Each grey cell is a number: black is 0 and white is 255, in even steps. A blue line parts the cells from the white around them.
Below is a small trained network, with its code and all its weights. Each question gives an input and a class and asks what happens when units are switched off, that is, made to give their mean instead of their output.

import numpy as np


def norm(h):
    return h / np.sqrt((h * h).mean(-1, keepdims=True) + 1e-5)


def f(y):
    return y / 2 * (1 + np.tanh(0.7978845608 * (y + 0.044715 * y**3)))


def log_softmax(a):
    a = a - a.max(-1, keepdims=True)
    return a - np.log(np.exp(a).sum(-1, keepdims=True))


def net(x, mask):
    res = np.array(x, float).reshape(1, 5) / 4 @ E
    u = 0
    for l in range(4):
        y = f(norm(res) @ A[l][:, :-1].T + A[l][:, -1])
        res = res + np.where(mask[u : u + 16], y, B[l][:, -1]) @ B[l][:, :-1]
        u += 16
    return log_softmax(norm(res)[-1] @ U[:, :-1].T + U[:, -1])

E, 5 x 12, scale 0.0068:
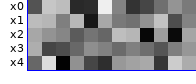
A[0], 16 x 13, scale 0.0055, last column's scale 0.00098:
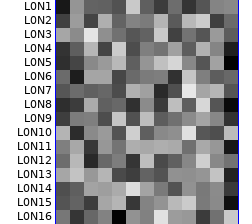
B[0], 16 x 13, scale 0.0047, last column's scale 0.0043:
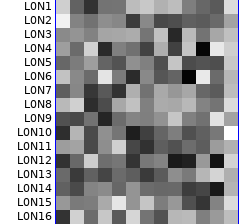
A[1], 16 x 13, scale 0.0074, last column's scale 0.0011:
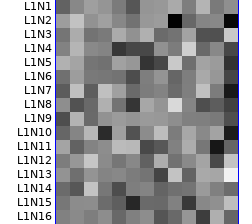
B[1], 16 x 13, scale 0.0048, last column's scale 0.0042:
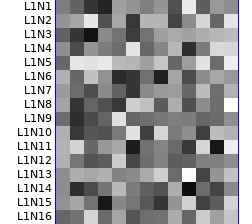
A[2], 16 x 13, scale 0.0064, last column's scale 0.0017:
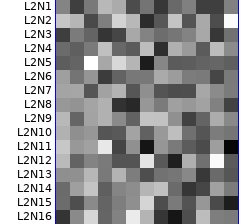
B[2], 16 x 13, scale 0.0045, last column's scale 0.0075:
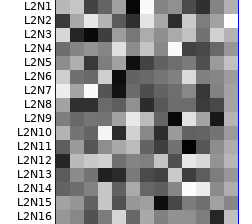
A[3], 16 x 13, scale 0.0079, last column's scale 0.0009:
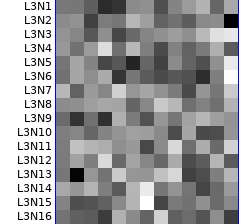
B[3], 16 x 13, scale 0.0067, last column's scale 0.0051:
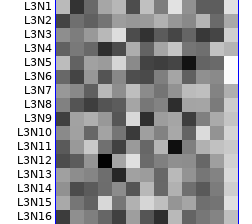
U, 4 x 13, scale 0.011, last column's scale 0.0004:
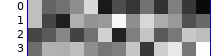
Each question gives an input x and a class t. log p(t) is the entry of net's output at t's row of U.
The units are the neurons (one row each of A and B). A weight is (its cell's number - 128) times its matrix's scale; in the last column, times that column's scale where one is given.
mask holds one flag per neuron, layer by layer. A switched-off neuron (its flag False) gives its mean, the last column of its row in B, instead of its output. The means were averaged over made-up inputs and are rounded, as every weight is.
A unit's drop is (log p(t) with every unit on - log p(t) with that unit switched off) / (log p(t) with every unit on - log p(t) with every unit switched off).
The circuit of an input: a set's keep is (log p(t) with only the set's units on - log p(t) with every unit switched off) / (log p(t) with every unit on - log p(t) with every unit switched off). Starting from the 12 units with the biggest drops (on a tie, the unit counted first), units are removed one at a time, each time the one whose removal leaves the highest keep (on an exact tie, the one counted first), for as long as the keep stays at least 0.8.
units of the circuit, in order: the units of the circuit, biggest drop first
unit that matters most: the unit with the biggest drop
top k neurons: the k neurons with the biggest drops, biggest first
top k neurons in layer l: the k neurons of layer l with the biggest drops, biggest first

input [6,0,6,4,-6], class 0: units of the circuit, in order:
L2N5, L0N6
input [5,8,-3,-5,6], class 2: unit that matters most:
L1N4
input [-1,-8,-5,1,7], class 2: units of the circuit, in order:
L0N4, L3N9
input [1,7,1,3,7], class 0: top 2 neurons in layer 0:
L0N12, L0N4
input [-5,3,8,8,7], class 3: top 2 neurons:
L2N12, L0N10
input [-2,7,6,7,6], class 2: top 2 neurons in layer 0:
L0N16, L0N6
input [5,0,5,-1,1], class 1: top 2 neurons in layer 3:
L3N1, L3N11
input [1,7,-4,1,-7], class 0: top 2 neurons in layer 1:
L1N11, L1N12
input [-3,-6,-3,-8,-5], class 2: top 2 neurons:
L0N4, L0N9
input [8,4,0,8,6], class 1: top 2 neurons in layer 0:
L0N1, L0N10
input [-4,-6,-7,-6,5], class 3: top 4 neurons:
L0N8, L1N5, L2N2, L0N2
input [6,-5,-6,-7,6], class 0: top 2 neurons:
L0N12, L3N3
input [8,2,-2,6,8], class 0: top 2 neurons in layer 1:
L1N8, L1N6
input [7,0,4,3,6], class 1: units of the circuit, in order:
L3N1
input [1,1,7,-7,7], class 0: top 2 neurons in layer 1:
L1N6, L1N15
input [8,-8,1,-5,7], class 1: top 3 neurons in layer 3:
L3N1, L3N15, L3N6
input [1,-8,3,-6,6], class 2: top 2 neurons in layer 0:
L0N9, L0N4
